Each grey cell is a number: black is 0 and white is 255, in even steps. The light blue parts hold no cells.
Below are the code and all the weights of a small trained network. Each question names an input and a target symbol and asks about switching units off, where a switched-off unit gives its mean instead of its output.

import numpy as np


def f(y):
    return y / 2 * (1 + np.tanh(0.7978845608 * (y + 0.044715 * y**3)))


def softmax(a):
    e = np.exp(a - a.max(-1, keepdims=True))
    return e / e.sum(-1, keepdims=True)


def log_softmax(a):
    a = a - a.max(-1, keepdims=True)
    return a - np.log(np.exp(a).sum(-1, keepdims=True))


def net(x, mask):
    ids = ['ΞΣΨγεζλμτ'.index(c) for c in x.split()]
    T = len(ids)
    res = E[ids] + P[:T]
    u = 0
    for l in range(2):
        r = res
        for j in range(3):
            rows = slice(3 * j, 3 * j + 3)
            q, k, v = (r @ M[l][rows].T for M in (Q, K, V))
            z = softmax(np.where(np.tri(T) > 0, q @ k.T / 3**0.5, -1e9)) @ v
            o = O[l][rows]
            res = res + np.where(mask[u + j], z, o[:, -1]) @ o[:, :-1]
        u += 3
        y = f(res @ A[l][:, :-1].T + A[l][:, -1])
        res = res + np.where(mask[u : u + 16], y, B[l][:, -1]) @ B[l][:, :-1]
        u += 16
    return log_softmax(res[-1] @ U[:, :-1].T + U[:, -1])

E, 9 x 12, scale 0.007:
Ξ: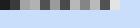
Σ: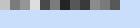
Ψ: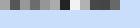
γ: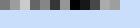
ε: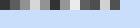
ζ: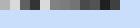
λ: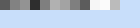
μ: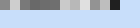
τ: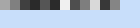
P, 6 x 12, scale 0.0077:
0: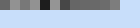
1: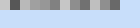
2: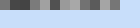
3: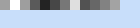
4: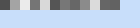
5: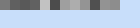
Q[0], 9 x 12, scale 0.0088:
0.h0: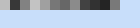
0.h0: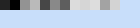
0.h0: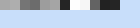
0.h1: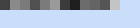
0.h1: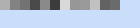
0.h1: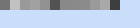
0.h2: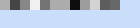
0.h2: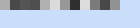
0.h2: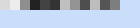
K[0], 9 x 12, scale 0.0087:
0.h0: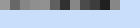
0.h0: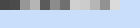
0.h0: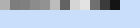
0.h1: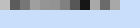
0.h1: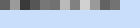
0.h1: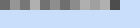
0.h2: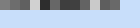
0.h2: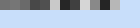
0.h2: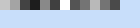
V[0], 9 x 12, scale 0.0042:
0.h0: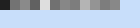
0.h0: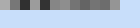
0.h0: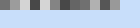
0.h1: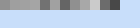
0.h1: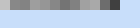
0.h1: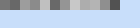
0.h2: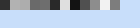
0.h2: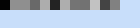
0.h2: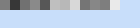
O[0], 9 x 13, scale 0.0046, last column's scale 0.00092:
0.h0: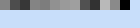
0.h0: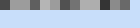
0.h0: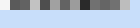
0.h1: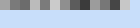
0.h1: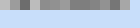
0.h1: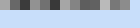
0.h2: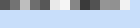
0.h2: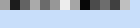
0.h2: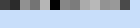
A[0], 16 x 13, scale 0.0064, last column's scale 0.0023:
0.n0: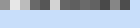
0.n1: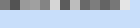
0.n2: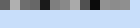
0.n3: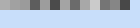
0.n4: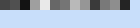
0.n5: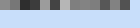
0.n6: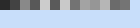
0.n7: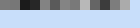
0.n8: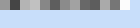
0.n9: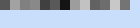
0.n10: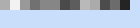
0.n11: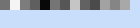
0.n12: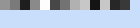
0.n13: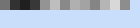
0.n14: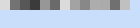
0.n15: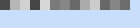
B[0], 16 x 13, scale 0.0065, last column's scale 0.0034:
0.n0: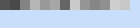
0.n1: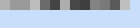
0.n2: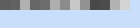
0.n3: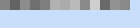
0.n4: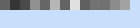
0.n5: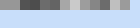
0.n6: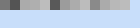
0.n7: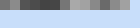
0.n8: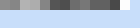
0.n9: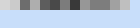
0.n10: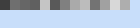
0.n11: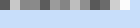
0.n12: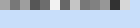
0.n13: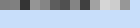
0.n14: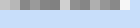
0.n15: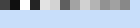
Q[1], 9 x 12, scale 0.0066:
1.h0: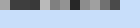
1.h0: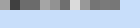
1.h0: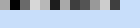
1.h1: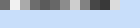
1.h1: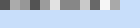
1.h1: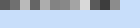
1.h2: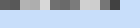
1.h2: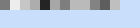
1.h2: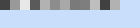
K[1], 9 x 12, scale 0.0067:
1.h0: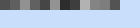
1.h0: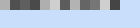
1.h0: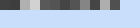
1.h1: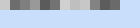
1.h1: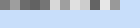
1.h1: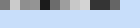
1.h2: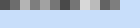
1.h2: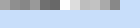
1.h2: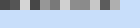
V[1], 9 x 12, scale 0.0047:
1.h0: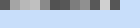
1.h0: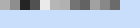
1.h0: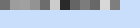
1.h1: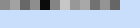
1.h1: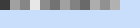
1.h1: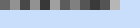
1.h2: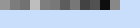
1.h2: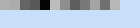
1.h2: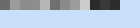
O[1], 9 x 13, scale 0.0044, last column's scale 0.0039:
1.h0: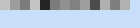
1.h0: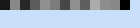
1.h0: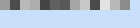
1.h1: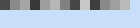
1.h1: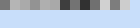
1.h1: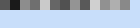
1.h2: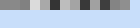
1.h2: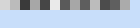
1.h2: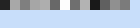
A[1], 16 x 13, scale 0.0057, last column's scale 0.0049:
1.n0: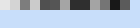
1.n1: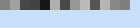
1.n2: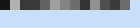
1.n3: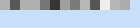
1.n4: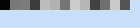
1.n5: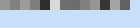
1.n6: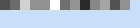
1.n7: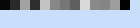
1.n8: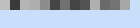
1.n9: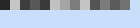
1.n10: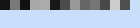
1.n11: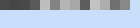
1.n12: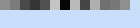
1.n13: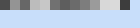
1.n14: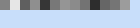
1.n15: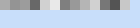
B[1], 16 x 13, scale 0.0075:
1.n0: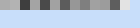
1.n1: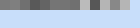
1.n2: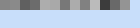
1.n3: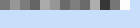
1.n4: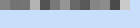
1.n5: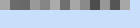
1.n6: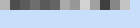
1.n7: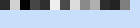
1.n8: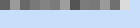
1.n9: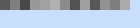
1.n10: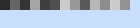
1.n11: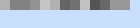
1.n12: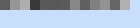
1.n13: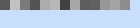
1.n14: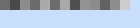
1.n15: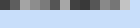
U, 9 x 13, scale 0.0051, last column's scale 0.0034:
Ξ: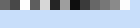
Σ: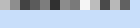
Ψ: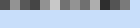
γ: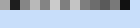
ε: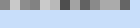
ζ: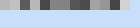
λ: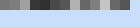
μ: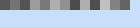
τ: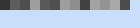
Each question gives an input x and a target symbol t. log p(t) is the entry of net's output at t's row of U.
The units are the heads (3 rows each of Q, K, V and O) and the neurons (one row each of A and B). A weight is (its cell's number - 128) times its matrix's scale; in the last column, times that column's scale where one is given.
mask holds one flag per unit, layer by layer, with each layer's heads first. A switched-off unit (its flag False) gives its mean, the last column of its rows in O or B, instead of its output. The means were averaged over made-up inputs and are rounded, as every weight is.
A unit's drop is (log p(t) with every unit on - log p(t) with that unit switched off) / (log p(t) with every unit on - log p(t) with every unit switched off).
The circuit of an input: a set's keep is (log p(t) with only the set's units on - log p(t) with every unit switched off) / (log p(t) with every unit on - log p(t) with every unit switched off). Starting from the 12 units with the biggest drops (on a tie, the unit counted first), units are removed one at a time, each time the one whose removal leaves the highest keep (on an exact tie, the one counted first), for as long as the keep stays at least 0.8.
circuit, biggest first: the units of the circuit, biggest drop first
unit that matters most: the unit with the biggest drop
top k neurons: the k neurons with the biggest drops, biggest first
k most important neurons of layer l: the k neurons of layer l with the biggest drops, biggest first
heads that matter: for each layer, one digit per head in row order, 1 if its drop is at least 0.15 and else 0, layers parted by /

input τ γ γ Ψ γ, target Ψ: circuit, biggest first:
(1.n7; 0.n15)
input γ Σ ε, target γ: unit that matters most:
0.n12
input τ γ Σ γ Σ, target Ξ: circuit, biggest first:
(0.n15; 1.n0; 1.n15)
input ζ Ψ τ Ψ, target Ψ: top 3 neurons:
(0.n5; 1.n2; 0.n14)
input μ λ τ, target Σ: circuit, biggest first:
(0.n5; 0.n7; 1.n15)
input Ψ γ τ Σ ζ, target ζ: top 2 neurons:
(1.n0; 0.n11)
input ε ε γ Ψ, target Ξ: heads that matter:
000 / 101
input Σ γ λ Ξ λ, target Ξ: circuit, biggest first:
(0.n15; 1.n15)
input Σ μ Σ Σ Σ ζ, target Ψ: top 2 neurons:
(1.n2; 0.n12)
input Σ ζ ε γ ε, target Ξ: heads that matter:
101 / 000
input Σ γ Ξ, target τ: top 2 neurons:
(1.n10; 0.n13)
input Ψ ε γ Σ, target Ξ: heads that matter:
000 / 001
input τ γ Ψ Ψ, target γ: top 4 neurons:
(0.n2; 0.n11; 1.n5; 0.n0)
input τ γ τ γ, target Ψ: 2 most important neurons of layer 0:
(0.n5; 0.n14)
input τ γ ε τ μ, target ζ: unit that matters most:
0.h0
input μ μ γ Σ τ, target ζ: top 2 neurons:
(1.n0; 0.n14)
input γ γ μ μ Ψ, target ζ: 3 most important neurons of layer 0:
(0.n1; 0.n11; 0.n2)
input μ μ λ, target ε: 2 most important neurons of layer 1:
(1.n13; 1.n11)
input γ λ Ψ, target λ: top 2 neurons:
(0.n12; 1.n12)
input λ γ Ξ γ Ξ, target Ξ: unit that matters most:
0.h0
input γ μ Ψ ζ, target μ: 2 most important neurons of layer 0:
(0.n14; 0.n11)
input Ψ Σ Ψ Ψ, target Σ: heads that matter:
001 / 000
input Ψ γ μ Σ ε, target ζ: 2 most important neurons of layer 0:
(0.n8; 0.n0)
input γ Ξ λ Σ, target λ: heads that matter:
000 / 001
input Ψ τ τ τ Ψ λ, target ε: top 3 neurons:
(0.n13; 1.n13; 0.n6)
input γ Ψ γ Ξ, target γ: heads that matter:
001 / 100
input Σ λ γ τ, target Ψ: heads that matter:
000 / 100
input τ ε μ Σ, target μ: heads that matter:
000 / 011
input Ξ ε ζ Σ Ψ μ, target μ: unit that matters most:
0.n12
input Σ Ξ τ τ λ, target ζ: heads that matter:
101 / 010
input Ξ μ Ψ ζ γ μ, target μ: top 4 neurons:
(0.n12; 1.n9; 0.n14; 1.n1)
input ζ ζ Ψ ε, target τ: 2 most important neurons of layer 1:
(1.n10; 1.n4)
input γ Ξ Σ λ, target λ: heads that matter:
000 / 001
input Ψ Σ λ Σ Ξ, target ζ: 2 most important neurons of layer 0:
(0.n1; 0.n2)
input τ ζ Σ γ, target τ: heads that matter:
000 / 100
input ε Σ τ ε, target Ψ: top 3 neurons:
(1.n2; 0.n5; 0.n14)
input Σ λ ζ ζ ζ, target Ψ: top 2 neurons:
(1.n7; 0.n15)
